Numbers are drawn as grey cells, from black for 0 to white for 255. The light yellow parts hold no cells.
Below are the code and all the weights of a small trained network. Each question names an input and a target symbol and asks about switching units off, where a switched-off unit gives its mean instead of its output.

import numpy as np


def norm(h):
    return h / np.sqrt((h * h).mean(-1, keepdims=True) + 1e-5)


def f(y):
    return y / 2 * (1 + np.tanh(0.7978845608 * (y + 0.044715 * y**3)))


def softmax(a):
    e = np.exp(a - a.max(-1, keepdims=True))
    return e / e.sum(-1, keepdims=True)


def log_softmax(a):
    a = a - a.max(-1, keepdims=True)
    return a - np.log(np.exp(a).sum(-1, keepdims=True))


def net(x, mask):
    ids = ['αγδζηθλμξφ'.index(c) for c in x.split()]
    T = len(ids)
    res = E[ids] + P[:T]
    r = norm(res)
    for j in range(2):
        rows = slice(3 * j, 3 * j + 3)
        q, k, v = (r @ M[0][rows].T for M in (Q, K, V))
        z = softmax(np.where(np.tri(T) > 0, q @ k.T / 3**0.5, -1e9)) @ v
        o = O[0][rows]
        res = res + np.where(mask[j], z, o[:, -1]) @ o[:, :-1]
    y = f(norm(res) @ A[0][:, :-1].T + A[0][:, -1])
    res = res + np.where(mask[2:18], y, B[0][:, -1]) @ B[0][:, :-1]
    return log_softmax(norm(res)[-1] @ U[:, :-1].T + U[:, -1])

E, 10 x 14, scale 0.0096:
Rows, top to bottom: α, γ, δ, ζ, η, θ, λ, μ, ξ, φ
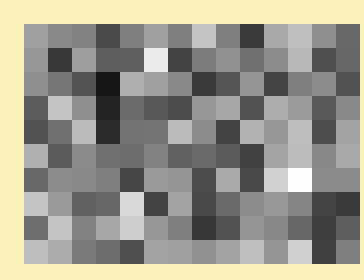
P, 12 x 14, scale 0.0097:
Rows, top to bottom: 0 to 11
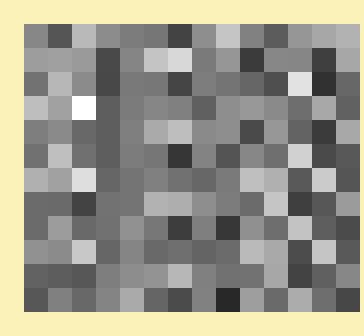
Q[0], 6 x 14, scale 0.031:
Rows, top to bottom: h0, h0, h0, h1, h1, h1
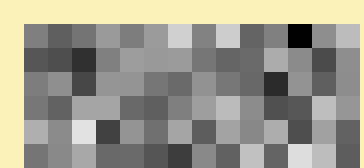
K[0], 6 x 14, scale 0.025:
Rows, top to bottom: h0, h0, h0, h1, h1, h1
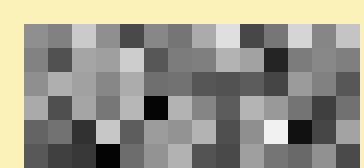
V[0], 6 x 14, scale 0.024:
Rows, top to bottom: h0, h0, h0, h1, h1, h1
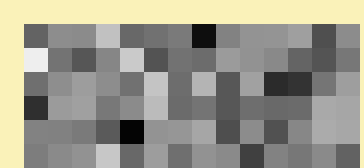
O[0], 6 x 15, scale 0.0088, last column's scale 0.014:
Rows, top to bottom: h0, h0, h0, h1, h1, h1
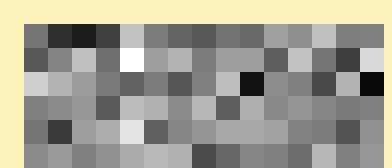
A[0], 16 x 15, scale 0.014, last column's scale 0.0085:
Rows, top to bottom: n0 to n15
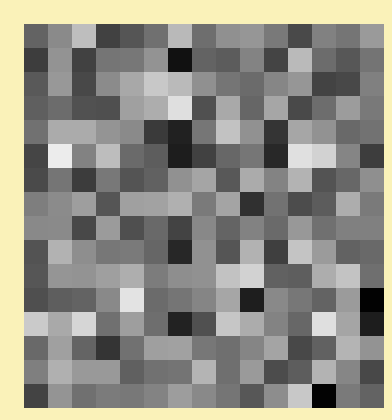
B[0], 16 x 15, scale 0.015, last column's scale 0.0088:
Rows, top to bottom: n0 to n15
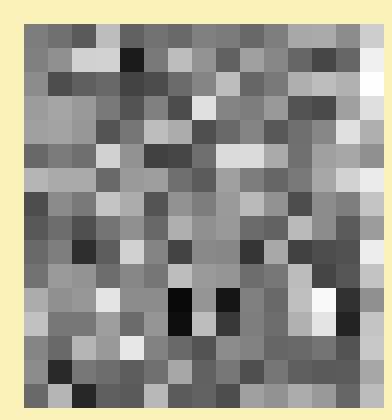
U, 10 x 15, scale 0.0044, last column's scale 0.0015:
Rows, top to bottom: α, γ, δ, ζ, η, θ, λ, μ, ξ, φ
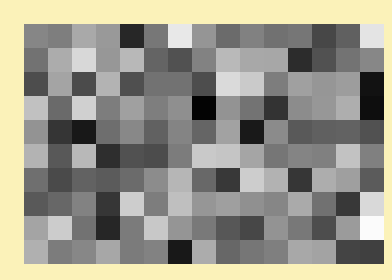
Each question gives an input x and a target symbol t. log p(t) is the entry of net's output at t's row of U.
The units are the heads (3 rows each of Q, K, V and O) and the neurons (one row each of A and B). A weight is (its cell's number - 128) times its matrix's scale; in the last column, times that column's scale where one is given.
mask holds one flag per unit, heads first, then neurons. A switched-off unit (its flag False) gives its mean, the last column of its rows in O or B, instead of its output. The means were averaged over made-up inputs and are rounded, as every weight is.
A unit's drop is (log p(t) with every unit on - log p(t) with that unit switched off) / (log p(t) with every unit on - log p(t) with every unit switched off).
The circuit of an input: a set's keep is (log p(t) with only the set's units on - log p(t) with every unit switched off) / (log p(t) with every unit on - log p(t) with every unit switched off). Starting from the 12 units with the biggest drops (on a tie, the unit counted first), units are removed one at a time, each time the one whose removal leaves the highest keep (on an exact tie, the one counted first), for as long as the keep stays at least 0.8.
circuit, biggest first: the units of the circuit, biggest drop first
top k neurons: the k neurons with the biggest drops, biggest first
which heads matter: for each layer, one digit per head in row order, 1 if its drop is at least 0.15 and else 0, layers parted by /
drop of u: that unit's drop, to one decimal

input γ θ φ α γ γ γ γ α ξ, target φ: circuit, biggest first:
(h0, n12)
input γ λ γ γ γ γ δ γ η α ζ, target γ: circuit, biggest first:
(h0, n13, n7)
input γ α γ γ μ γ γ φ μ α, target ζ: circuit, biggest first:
(h1, n4)
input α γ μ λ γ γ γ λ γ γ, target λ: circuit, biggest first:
(h0)
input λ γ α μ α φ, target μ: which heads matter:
10
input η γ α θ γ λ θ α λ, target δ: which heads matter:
00
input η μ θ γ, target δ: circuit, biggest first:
(h1, n5)
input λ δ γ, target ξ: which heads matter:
01
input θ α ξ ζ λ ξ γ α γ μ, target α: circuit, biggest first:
(h0, n14)
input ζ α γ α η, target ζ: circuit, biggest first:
(h0, n6, n13)
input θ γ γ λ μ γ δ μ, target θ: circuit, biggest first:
(n3, n2)
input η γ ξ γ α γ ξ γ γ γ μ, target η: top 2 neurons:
(n8, n1)
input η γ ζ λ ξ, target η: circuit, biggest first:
(h0, n8)
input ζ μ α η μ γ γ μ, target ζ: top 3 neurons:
(n6, n13, n9)
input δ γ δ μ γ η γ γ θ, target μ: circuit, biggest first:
(h0)
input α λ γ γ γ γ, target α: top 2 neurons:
(n1, n8)
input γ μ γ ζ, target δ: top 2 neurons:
(n5, n1)
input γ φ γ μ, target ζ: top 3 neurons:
(n4, n1, n9)
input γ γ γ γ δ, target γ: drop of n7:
0.1
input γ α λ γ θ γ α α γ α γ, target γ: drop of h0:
1.7
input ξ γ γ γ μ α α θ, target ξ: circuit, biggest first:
(h1)
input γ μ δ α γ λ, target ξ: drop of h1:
0.9
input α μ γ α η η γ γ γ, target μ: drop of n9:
0.1
